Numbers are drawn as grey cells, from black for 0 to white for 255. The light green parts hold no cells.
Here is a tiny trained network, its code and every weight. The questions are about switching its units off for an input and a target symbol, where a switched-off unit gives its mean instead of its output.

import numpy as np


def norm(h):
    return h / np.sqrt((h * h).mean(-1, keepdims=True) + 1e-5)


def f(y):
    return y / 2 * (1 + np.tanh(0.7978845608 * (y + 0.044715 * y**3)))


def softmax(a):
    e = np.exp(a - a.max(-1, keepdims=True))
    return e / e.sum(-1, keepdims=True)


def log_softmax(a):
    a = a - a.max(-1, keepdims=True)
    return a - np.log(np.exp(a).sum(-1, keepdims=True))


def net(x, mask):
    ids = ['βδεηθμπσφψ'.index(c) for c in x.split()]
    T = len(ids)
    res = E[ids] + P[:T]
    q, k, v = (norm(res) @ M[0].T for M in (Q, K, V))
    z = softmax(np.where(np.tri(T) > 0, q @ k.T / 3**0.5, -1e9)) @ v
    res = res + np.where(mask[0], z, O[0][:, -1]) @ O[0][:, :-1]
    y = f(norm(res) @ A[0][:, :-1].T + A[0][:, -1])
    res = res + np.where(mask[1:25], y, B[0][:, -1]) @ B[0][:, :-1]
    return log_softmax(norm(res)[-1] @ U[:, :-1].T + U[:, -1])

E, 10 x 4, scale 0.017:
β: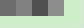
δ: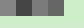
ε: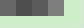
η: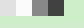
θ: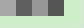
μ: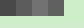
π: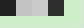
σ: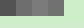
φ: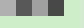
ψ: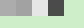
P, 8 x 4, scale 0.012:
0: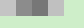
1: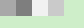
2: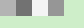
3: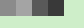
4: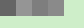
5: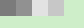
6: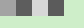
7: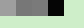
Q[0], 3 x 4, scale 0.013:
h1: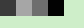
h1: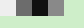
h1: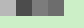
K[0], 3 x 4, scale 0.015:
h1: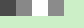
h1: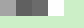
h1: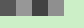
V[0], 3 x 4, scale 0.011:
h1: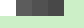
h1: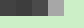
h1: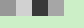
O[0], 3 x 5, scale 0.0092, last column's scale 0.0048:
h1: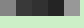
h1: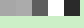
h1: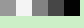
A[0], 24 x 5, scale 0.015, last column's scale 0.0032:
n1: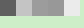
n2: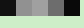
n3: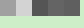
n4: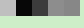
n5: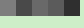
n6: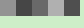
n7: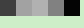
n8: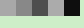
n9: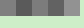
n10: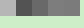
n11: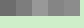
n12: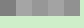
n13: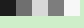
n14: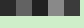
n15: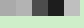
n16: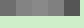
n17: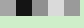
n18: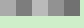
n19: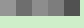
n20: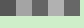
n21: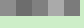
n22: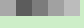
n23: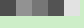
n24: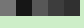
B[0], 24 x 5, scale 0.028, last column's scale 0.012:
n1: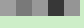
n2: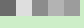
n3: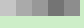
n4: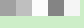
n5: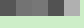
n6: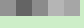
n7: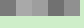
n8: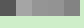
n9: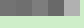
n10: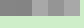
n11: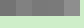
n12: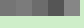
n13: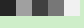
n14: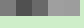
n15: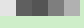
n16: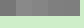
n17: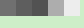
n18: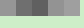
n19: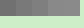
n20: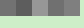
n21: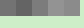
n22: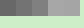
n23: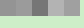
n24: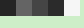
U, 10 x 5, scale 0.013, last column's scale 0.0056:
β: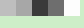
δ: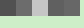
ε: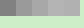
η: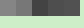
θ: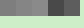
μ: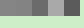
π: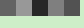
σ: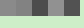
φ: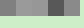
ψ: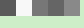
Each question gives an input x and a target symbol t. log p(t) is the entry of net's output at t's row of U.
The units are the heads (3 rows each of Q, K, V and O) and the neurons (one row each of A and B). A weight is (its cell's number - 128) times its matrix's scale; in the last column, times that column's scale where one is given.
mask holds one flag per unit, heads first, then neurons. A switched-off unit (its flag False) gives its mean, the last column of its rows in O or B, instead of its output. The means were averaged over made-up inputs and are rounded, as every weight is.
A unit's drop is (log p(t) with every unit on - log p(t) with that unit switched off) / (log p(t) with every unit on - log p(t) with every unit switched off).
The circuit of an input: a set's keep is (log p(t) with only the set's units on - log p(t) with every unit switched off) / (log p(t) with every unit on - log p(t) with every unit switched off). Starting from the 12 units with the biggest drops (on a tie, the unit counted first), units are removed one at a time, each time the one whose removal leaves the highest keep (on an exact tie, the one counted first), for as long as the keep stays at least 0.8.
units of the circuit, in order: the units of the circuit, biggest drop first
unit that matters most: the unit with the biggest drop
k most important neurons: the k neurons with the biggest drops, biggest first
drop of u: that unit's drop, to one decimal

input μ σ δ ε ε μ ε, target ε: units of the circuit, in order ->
(h1, n24)
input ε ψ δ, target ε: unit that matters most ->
h1
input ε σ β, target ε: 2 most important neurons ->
(n24, n13)
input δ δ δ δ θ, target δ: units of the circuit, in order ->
(n4, h1)
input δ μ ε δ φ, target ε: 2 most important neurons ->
(n4, n24)
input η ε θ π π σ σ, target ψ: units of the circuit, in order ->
(h1, n2)
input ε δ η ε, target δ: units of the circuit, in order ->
(n4, n13)
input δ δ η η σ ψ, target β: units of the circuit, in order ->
(h1, n15, n4, n24)
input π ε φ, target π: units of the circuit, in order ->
(n4, h1)
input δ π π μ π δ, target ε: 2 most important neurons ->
(n24, n4)
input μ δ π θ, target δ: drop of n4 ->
0.5
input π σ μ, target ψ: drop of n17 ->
0.1
